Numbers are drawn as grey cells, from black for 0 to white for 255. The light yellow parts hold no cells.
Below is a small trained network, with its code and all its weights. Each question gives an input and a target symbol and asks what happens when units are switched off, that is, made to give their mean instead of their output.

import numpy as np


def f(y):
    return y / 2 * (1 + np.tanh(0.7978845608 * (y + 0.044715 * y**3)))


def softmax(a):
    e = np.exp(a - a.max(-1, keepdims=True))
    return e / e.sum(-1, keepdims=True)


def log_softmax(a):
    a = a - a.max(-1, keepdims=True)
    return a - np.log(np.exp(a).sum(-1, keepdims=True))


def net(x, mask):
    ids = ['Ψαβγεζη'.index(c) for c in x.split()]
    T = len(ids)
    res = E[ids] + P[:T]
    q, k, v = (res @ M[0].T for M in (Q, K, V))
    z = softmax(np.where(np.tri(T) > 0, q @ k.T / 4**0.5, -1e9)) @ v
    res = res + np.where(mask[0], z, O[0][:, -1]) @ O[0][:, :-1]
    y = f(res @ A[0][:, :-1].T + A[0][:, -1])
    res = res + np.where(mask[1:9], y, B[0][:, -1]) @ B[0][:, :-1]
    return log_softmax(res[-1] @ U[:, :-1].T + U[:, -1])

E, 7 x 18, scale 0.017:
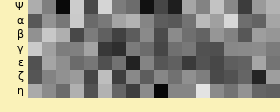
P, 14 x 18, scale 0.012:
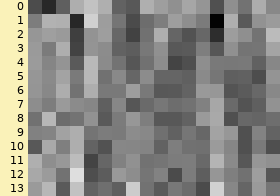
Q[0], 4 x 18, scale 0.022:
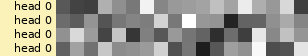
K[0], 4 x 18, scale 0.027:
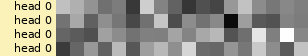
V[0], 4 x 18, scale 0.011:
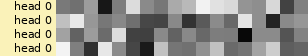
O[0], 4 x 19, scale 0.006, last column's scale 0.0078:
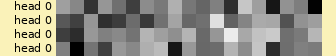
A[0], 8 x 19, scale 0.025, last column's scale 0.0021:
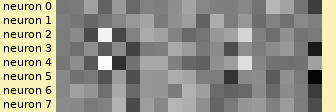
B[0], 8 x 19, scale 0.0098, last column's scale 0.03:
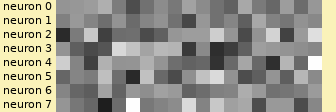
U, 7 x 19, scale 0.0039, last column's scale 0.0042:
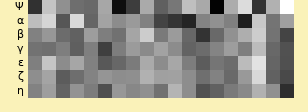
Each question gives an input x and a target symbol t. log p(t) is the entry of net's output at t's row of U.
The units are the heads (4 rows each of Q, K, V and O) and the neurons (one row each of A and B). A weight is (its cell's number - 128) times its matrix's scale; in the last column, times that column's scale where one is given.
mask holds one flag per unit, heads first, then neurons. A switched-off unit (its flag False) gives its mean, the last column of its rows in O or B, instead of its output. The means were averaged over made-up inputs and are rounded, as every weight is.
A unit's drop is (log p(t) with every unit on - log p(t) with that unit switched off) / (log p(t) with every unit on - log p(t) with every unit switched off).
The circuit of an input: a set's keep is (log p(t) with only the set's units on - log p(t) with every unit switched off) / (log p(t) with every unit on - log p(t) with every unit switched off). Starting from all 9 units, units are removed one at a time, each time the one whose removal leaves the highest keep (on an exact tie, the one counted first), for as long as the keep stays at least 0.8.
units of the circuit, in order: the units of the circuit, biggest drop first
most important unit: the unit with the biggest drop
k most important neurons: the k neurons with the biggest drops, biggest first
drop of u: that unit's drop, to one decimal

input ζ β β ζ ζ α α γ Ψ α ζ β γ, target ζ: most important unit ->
neuron 4
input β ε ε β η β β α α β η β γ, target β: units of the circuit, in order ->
(neuron 3; head 0; neuron 4; neuron 2)
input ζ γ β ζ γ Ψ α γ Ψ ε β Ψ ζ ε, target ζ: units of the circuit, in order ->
(neuron 4; neuron 2; neuron 7; head 0)
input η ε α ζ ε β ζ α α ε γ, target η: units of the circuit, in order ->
(neuron 5; head 0)
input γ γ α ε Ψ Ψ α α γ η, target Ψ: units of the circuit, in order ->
(neuron 4; head 0)
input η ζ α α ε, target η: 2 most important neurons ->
(neuron 5; neuron 2)
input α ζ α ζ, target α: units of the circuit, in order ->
(head 0; neuron 4)
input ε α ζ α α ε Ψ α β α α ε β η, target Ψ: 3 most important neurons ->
(neuron 2; neuron 0; neuron 6)
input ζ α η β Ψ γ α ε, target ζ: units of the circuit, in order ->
(neuron 7; head 0)
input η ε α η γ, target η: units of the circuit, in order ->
(neuron 5; head 0)
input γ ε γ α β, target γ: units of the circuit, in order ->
(head 0; neuron 4; neuron 2; neuron 0)
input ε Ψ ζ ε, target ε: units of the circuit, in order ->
(neuron 0; head 0; neuron 4; neuron 2)
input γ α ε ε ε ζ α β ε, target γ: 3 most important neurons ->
(neuron 4; neuron 2; neuron 0)
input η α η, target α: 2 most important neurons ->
(neuron 2; neuron 5)
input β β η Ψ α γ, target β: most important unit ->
neuron 3
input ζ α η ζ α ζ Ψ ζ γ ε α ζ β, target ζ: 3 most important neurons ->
(neuron 4; neuron 2; neuron 7)
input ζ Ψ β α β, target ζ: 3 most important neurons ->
(neuron 7; neuron 2; neuron 4)
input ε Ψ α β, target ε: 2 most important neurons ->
(neuron 0; neuron 4)
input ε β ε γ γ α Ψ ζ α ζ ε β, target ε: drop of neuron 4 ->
1.0
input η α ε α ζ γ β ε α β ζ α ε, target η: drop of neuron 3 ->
0.0
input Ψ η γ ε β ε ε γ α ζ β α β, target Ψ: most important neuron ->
(neuron 4)
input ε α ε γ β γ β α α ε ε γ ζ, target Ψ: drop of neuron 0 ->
0.1
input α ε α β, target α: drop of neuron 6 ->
0.4
